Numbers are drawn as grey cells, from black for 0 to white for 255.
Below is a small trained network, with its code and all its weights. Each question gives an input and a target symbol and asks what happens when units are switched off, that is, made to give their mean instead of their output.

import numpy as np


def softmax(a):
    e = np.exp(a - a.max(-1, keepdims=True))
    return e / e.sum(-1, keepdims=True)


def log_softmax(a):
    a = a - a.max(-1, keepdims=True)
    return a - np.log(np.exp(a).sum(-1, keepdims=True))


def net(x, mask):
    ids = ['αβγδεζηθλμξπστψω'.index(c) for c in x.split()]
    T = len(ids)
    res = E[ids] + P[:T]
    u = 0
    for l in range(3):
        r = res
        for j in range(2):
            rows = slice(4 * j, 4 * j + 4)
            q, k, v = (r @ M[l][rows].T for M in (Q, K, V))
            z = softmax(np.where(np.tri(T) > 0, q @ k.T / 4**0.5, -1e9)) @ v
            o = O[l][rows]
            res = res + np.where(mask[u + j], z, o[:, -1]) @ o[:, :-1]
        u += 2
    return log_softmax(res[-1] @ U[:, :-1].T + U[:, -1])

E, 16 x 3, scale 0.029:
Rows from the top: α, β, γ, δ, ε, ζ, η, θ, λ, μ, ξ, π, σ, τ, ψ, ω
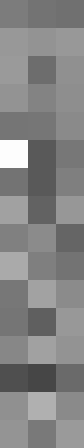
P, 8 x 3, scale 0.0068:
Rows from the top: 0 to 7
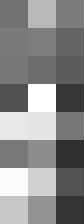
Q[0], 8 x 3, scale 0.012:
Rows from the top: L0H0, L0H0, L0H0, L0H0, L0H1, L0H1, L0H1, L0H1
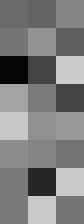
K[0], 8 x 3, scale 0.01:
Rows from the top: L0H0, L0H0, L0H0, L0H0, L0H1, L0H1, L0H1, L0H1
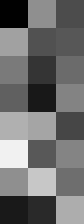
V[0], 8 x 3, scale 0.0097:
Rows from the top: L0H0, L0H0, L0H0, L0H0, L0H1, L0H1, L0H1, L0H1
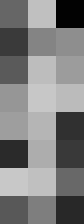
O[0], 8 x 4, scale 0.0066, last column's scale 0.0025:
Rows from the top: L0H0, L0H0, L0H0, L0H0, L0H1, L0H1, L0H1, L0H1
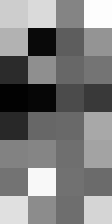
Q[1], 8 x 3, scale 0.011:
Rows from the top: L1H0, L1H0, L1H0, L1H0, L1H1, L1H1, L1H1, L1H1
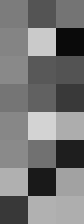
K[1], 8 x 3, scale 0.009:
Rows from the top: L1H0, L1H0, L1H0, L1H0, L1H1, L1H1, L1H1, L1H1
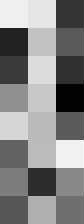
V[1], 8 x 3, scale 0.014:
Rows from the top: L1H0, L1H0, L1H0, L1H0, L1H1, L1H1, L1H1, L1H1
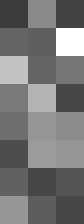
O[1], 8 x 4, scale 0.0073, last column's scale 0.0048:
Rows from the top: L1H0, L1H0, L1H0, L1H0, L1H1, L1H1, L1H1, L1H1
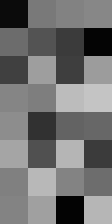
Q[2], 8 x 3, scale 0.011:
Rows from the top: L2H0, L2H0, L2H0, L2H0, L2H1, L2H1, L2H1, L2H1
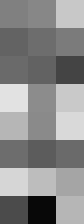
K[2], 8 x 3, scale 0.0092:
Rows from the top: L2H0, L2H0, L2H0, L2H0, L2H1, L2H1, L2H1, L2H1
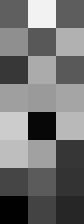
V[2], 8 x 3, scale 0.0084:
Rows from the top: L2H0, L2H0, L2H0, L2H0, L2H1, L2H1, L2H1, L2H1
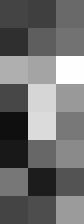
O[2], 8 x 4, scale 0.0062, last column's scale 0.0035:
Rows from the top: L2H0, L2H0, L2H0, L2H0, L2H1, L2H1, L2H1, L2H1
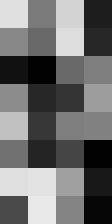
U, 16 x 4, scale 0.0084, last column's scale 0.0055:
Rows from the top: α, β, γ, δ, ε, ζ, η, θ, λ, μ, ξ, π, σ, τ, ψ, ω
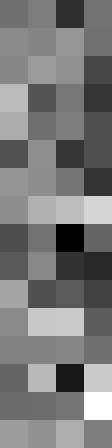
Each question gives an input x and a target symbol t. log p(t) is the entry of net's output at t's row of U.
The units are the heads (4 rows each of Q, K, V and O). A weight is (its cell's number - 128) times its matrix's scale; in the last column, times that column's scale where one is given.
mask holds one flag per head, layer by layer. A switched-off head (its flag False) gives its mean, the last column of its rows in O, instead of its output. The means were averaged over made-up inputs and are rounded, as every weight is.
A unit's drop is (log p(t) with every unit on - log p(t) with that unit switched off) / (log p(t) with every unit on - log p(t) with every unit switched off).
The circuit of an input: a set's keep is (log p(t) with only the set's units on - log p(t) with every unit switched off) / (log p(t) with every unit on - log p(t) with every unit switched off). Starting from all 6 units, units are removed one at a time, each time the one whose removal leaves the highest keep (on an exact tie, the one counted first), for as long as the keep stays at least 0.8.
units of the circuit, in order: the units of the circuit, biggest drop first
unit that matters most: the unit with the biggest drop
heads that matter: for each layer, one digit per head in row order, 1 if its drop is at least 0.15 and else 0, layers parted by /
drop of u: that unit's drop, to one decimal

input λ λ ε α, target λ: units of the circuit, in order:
L2H0; L1H0; L2H1; L0H0
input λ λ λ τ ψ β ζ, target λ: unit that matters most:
L2H0
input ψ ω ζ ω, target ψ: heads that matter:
11 / 11 / 10
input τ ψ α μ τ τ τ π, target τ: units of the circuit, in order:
L0H0; L2H0; L0H1; L1H1
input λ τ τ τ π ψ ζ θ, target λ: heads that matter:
11 / 10 / 10
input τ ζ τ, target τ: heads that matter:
10 / 11 / 10
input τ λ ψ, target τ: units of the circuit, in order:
L0H1; L2H0; L0H0; L1H1
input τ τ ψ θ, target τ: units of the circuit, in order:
L0H1; L1H1; L1H0
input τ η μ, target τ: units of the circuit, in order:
L1H1; L0H1; L1H0
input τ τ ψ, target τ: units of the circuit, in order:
L0H1; L1H1; L1H0
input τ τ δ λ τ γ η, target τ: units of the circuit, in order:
L0H0; L2H0; L0H1; L1H1
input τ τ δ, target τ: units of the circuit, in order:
L1H1; L0H1; L1H0
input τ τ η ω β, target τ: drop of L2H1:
-0.1
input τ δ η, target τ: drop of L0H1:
0.4
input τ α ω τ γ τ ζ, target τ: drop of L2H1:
-0.1
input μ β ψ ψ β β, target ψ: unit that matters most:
L1H1
